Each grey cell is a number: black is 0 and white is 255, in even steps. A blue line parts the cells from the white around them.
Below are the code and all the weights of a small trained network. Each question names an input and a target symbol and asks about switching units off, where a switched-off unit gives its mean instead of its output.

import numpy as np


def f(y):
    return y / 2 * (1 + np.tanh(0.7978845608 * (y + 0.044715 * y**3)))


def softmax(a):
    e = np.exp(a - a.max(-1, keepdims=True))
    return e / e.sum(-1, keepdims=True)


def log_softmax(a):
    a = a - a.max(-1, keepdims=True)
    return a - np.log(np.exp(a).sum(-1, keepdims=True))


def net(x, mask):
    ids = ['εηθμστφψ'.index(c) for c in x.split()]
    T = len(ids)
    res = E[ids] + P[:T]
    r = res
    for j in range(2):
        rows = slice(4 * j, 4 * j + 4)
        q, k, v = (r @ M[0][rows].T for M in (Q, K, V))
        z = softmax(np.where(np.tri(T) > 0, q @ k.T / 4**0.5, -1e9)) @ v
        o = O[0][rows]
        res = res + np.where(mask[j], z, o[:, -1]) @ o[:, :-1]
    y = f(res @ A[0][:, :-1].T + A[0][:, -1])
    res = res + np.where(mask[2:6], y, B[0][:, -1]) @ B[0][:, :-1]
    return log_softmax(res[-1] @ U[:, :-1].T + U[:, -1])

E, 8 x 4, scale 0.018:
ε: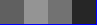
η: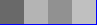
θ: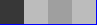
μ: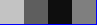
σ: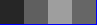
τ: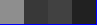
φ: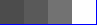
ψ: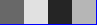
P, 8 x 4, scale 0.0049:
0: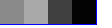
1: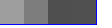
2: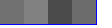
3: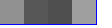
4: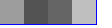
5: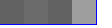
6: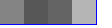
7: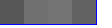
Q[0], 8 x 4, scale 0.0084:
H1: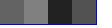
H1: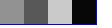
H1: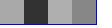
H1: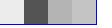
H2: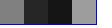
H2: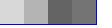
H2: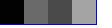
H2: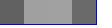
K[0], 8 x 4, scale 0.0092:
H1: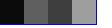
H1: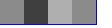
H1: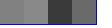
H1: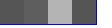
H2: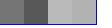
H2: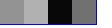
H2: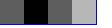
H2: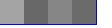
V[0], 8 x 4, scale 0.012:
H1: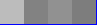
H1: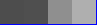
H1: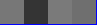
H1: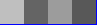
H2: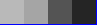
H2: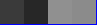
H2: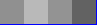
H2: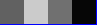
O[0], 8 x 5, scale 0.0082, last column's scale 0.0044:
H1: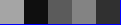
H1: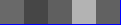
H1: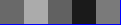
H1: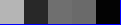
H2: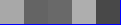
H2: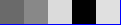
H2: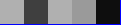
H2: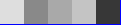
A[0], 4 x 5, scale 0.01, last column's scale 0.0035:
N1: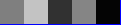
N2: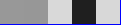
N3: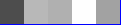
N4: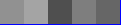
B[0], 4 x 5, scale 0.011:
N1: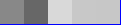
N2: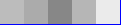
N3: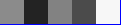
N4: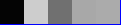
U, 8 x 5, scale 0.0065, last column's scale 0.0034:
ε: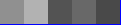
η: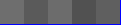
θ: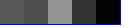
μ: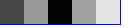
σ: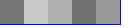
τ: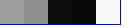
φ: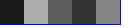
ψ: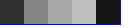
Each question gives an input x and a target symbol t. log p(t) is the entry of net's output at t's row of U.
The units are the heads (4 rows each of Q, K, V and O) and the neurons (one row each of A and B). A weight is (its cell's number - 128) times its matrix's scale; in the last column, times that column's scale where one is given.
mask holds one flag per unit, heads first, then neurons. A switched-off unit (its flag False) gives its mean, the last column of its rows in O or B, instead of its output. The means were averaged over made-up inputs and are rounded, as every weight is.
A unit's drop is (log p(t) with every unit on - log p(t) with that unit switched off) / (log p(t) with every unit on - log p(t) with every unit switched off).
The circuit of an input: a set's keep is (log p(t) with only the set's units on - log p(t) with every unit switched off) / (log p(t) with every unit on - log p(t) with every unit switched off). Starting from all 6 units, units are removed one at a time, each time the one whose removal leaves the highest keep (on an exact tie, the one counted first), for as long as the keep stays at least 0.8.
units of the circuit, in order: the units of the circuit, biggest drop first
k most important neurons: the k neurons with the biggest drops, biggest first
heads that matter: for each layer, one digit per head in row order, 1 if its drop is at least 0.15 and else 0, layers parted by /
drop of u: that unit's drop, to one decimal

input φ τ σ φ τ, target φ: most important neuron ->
N3
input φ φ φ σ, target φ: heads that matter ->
11
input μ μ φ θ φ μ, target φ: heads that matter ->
01
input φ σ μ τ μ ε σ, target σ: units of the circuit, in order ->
N2; H2
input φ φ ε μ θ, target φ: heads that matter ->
01
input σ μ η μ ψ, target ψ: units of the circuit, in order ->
N1; H1
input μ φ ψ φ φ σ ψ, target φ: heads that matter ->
01
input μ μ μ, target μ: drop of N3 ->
0.1
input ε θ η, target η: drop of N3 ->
0.8
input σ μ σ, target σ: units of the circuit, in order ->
H2; N2
